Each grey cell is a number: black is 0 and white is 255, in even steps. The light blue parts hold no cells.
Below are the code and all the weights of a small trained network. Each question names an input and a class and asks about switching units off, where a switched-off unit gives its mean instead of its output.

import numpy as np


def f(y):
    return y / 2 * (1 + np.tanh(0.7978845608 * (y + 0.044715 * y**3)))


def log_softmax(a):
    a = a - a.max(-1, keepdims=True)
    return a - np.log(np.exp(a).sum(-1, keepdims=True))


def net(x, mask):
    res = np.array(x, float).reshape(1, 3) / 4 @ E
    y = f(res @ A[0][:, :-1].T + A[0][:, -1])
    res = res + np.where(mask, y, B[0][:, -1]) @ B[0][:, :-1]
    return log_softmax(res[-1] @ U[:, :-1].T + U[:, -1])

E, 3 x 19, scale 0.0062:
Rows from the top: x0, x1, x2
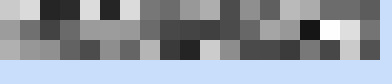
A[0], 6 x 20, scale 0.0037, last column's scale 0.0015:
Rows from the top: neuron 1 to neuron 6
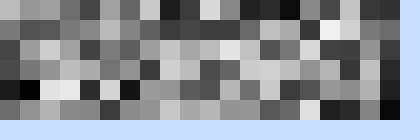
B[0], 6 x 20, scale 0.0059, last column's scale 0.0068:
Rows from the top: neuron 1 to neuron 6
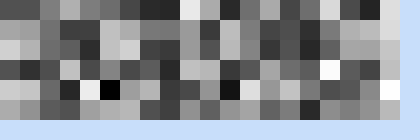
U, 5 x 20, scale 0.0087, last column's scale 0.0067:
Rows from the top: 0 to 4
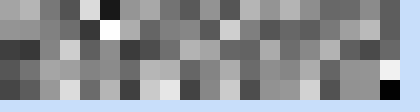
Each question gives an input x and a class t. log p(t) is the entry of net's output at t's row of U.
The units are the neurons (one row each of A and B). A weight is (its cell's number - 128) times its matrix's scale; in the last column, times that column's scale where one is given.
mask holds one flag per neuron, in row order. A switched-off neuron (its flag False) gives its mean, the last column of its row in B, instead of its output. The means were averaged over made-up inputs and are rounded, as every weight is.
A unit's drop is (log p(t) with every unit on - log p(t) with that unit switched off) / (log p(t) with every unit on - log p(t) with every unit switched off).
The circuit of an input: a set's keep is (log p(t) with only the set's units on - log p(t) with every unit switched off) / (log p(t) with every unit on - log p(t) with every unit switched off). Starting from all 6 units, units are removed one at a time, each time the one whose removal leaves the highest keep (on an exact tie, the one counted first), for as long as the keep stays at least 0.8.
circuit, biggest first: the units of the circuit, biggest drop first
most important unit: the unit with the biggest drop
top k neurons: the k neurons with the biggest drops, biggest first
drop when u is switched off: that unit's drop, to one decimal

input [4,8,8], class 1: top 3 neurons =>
(neuron 2; neuron 5; neuron 4)
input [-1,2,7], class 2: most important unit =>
neuron 1
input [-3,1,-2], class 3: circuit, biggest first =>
(neuron 1; neuron 3)
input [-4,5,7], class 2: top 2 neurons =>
(neuron 1; neuron 3)
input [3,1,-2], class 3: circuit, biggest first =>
(neuron 5; neuron 1; neuron 3)
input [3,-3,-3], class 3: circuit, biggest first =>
(neuron 5; neuron 1)
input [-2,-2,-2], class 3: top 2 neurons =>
(neuron 1; neuron 2)
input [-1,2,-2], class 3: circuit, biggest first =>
(neuron 1; neuron 3; neuron 5; neuron 6)
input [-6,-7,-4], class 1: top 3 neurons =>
(neuron 3; neuron 6; neuron 1)
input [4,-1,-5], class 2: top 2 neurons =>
(neuron 5; neuron 4)
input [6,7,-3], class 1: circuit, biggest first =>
(neuron 5; neuron 2)
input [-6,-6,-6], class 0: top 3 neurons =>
(neuron 5; neuron 2; neuron 1)
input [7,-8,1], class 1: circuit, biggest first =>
(neuron 5; neuron 3)
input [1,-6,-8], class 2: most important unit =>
neuron 4
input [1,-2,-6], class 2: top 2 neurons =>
(neuron 4; neuron 5)
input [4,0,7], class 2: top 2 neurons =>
(neuron 1; neuron 5)
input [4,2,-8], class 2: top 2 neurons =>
(neuron 4; neuron 5)
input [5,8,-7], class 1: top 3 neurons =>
(neuron 2; neuron 5; neuron 1)
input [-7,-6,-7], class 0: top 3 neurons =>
(neuron 5; neuron 1; neuron 2)
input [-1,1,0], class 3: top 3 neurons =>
(neuron 5; neuron 1; neuron 3)
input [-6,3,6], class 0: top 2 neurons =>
(neuron 5; neuron 4)
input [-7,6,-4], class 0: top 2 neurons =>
(neuron 5; neuron 3)
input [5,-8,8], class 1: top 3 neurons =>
(neuron 3; neuron 6; neuron 5)
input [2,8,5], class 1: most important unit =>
neuron 2
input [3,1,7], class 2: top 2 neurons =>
(neuron 1; neuron 5)
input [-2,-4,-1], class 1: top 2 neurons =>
(neuron 3; neuron 1)
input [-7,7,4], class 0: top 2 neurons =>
(neuron 5; neuron 3)
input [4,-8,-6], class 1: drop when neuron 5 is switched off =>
0.1
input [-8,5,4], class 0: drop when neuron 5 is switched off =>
1.1
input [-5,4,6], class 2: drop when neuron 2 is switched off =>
-0.1
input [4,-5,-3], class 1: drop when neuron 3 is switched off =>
0.2
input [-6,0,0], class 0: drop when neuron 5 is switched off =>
0.7
